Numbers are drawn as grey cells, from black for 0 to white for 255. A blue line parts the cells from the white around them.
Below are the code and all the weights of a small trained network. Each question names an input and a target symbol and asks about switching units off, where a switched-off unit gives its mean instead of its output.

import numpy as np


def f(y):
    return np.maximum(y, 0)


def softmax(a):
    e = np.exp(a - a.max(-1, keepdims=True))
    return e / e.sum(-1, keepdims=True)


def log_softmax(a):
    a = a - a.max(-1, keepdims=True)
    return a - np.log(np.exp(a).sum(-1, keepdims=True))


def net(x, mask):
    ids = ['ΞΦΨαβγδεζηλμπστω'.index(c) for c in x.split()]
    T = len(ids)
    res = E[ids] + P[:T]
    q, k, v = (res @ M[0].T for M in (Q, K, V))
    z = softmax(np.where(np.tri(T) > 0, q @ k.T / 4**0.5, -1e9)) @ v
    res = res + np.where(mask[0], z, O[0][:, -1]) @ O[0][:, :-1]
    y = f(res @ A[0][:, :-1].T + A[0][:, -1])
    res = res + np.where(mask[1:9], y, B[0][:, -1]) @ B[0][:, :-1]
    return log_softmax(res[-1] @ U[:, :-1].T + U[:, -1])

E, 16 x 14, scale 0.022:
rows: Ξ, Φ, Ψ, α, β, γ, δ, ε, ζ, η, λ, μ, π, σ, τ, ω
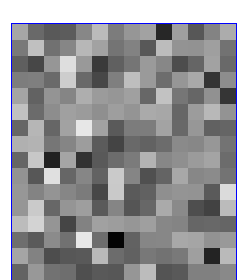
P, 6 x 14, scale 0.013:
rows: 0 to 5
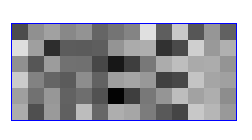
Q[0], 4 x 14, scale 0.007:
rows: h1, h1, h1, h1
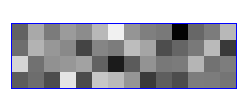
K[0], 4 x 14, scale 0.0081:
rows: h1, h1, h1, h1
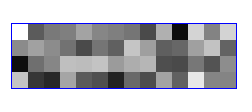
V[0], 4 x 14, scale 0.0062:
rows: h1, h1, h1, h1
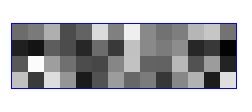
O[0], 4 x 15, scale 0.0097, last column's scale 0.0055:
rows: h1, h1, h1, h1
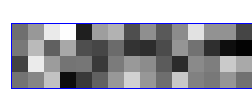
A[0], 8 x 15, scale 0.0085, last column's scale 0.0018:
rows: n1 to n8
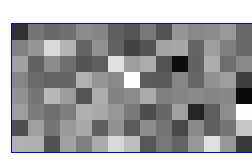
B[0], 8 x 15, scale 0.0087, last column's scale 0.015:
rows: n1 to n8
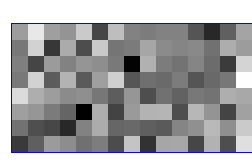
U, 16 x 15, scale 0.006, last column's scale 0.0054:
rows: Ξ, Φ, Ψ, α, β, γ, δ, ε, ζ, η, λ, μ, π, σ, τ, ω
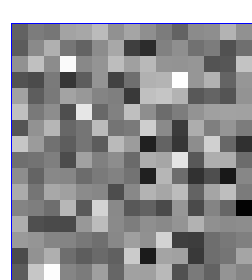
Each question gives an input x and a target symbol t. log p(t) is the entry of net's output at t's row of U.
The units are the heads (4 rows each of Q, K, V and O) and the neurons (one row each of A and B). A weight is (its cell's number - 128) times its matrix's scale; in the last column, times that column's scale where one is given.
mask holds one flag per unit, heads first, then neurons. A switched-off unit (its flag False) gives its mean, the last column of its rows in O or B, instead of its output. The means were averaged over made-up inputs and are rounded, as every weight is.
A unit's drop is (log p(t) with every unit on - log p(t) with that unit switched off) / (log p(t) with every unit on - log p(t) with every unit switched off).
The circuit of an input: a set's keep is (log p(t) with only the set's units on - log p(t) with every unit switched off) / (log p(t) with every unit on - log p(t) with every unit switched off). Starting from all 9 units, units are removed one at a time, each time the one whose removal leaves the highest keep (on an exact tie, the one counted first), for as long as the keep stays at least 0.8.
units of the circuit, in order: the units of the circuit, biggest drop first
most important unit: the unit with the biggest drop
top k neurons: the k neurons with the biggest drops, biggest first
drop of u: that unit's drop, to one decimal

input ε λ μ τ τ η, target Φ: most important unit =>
n4
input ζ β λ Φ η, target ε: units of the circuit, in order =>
h1; n7; n3
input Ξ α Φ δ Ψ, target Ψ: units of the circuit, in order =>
h1; n2
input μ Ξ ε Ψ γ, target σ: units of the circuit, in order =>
h1; n4
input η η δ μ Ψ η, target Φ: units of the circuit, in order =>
n3; n4; h1
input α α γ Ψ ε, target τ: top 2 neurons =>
n3; n4
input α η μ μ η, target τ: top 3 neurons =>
n3; n4; n7
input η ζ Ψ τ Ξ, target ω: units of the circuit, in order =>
h1; n7
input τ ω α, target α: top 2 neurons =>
n4; n1
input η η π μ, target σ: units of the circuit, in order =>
h1; n4; n6
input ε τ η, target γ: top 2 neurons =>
n4; n8
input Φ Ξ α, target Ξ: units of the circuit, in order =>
h1; n7
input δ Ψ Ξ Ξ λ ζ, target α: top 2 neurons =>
n4; n8
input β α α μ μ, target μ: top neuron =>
n7
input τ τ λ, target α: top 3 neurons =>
n4; n1; n5
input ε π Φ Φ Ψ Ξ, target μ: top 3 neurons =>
n4; n3; n8
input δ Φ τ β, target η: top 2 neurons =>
n8; n3
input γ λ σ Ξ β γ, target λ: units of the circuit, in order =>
h1; n5; n8
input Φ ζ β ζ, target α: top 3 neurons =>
n8; n4; n3
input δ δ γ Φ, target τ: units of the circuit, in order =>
n8
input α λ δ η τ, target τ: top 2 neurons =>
n3; n4
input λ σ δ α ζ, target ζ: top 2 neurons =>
n8; n6
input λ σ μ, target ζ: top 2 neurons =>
n8; n5
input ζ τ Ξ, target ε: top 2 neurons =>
n7; n3
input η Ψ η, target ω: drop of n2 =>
0.1
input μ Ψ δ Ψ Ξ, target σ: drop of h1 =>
0.6
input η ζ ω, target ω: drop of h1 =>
0.7
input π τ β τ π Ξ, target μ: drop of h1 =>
0.1
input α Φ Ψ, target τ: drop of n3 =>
0.4
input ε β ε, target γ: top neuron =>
n4
